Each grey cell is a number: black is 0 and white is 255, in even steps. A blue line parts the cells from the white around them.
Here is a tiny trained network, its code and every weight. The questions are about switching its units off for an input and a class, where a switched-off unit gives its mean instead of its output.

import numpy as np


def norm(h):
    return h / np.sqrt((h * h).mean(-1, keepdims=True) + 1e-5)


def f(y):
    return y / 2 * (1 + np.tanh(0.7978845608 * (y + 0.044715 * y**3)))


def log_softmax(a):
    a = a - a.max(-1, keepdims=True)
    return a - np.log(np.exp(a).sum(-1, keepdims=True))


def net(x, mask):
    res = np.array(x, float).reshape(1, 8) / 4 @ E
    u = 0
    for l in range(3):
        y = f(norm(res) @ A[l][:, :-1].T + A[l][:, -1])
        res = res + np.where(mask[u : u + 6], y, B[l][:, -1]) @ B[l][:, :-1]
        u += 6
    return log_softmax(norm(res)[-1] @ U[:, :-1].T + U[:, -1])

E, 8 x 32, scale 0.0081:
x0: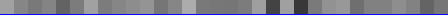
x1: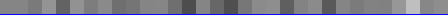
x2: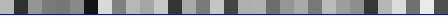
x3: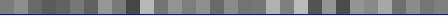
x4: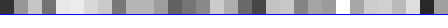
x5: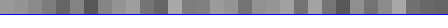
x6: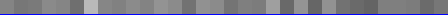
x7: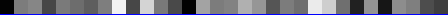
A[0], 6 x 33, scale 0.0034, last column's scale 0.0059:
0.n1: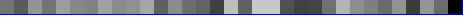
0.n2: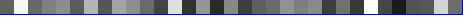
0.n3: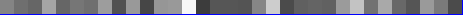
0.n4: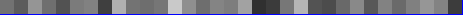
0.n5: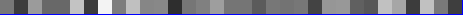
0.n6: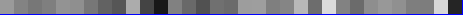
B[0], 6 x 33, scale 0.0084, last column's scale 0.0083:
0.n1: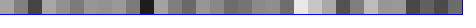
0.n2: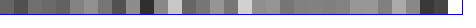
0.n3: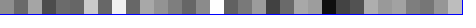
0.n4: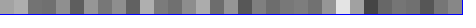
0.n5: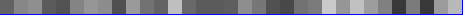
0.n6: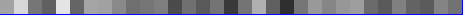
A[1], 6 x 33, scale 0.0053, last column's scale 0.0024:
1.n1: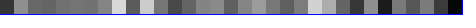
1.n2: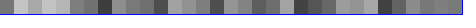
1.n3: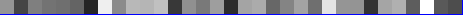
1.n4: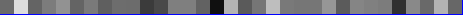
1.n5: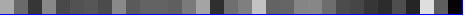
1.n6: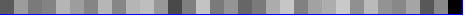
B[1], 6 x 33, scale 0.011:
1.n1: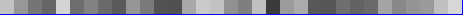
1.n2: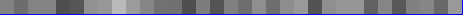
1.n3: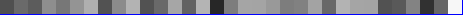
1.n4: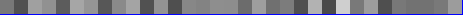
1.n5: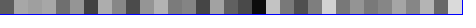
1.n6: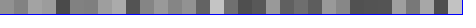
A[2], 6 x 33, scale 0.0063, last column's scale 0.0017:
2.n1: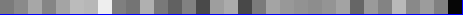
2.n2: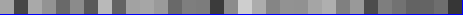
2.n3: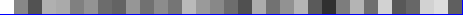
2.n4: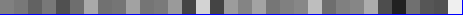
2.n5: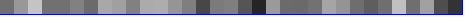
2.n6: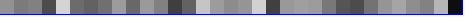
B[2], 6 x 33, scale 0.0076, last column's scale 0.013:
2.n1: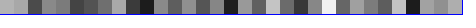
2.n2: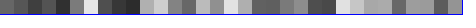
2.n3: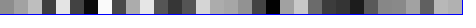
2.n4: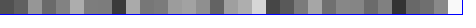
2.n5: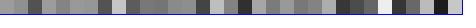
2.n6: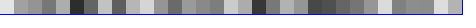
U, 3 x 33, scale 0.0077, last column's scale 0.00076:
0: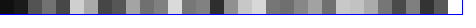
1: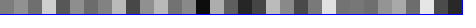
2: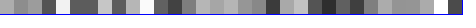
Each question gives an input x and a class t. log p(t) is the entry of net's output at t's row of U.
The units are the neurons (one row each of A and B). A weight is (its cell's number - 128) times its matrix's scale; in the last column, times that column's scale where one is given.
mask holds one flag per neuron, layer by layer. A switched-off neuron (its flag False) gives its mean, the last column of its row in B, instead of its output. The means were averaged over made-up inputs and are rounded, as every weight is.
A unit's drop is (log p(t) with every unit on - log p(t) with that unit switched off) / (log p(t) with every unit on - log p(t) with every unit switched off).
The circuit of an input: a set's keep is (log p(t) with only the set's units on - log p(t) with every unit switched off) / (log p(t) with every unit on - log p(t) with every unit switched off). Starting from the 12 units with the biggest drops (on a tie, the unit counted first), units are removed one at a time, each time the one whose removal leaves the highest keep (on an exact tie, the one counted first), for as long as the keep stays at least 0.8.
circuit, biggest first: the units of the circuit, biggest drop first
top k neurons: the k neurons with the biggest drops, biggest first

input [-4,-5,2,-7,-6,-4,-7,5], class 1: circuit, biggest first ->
1.n5
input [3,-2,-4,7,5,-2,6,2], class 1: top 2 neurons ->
1.n3, 1.n6
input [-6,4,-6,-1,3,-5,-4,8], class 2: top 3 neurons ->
1.n1, 1.n3, 2.n6
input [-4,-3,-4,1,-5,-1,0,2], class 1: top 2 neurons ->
1.n5, 1.n3
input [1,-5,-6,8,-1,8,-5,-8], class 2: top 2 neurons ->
1.n3, 2.n3
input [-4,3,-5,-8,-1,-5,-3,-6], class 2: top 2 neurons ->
1.n3, 2.n3
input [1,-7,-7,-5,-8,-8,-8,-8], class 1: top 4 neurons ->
1.n5, 1.n1, 1.n3, 0.n5
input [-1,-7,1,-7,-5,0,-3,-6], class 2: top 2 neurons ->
0.n3, 2.n3
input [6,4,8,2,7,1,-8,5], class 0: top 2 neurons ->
1.n3, 1.n5
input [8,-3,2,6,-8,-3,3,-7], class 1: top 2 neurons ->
1.n5, 1.n1
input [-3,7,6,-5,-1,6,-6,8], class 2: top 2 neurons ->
1.n1, 2.n6
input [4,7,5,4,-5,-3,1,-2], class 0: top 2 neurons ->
1.n3, 1.n6
